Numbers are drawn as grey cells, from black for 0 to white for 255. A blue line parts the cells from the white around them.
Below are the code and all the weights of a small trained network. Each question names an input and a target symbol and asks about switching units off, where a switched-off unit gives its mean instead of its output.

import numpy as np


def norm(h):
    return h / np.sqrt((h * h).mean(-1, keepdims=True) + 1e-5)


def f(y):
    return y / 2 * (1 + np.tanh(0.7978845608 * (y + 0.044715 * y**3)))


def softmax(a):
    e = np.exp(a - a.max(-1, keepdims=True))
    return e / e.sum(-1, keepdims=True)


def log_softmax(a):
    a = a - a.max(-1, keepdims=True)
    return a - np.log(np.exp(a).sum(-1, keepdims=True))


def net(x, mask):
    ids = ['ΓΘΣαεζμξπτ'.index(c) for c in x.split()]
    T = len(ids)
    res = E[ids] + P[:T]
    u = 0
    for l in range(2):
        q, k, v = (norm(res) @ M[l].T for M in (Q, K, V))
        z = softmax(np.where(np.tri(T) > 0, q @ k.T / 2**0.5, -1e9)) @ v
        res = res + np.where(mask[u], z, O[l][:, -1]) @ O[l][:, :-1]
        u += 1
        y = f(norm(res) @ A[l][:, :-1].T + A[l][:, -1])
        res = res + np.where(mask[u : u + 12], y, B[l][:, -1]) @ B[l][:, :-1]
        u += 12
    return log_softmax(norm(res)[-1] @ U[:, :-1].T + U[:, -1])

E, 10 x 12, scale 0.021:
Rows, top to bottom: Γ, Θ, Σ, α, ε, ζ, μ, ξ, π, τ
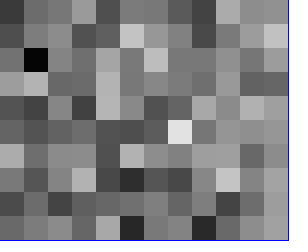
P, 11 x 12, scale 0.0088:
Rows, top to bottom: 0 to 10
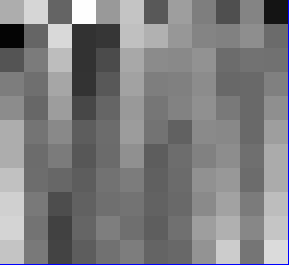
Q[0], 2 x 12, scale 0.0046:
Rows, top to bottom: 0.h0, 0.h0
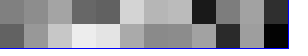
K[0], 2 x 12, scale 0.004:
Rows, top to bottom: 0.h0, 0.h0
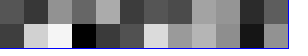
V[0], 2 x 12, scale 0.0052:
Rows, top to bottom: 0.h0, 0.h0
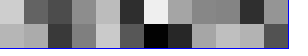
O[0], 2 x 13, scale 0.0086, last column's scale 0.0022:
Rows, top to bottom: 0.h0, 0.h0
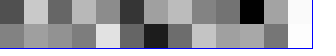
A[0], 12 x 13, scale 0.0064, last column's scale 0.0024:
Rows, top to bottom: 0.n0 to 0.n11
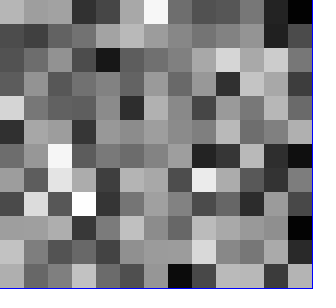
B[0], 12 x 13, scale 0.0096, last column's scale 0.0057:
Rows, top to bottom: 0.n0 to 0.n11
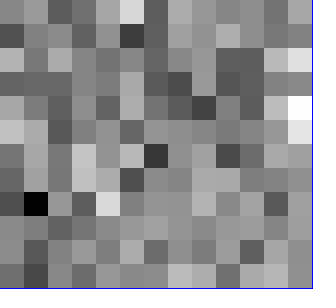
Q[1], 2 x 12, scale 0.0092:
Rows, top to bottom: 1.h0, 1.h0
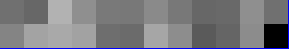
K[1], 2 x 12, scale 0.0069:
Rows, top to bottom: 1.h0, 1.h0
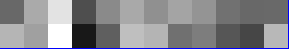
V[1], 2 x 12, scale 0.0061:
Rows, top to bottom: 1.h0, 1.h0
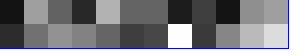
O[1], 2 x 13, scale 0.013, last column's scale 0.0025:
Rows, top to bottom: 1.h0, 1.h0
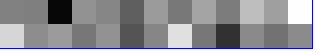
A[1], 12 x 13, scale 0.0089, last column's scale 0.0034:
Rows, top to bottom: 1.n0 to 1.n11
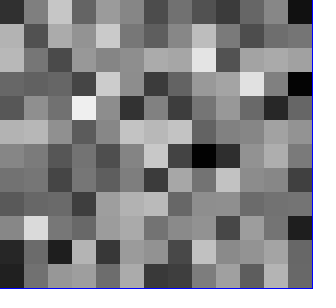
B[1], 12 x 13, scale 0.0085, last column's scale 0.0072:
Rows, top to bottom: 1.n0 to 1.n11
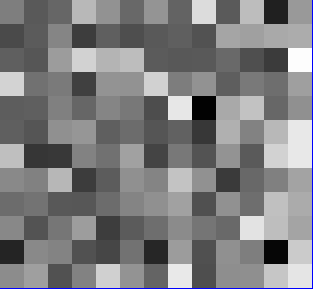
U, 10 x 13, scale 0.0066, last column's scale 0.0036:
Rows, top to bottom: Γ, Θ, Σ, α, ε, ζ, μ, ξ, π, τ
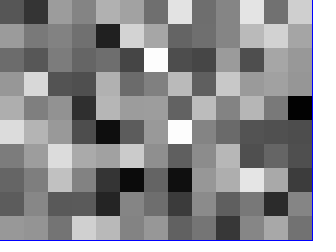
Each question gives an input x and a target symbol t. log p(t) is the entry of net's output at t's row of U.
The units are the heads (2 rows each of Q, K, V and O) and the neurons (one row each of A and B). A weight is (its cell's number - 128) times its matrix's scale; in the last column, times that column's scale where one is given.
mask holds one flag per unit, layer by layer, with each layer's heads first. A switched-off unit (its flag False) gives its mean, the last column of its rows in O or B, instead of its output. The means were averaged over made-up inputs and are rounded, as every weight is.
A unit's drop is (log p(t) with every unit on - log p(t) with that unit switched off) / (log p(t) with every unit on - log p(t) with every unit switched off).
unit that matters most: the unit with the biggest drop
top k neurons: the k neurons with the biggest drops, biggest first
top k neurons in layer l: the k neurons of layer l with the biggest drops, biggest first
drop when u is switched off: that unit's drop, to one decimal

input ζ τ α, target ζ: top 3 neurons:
(0.n0, 1.n11, 1.n6)
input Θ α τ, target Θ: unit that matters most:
0.h0
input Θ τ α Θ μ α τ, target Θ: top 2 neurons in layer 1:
(1.n6, 1.n2)
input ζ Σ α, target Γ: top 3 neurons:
(0.n0, 0.n8, 1.n5)
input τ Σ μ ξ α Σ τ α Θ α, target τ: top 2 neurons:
(0.n2, 1.n2)
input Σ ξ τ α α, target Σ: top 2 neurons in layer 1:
(1.n11, 1.n5)
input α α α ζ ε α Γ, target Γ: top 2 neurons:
(1.n11, 0.n11)
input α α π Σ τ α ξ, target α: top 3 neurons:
(1.n11, 0.n2, 1.n2)
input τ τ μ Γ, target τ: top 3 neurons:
(0.n2, 1.n2, 1.n10)
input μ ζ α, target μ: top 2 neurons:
(0.n7, 0.n0)
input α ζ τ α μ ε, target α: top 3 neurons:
(1.n11, 0.n2, 1.n2)
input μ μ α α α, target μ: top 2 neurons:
(0.n7, 1.n6)
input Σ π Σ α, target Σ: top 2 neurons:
(0.n8, 1.n11)
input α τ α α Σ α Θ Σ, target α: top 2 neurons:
(1.n11, 1.n2)
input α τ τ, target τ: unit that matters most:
0.n6
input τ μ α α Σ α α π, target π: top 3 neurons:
(0.n3, 1.n10, 1.n11)
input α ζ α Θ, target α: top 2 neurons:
(0.n2, 1.n11)
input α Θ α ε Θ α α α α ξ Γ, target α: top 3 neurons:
(0.n2, 1.n11, 1.n2)
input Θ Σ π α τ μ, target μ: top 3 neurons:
(0.n7, 1.n6, 1.n9)
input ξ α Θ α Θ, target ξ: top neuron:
(0.n11)
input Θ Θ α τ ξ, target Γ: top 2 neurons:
(0.n11, 0.n7)
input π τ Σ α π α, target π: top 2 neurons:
(1.n10, 1.n11)
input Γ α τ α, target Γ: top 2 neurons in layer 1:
(1.n9, 1.n2)
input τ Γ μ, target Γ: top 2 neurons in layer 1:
(1.n2, 1.n1)
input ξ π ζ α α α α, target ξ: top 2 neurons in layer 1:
(1.n11, 1.n1)
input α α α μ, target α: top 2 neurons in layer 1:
(1.n11, 1.n2)
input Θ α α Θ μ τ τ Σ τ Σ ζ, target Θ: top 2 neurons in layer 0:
(0.n2, 0.n4)
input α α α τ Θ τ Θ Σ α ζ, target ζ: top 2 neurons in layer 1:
(1.n7, 1.n5)
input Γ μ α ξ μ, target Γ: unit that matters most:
0.h0
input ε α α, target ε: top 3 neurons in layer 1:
(1.n3, 1.n11, 1.n6)
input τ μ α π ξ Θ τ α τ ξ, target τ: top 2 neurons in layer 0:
(0.n2, 0.n8)
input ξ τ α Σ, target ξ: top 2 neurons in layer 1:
(1.n1, 1.n11)
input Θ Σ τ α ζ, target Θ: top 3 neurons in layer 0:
(0.n2, 0.n0, 0.n8)
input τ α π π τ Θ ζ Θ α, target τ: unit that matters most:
1.h0
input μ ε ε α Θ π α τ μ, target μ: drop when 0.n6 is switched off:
0.0
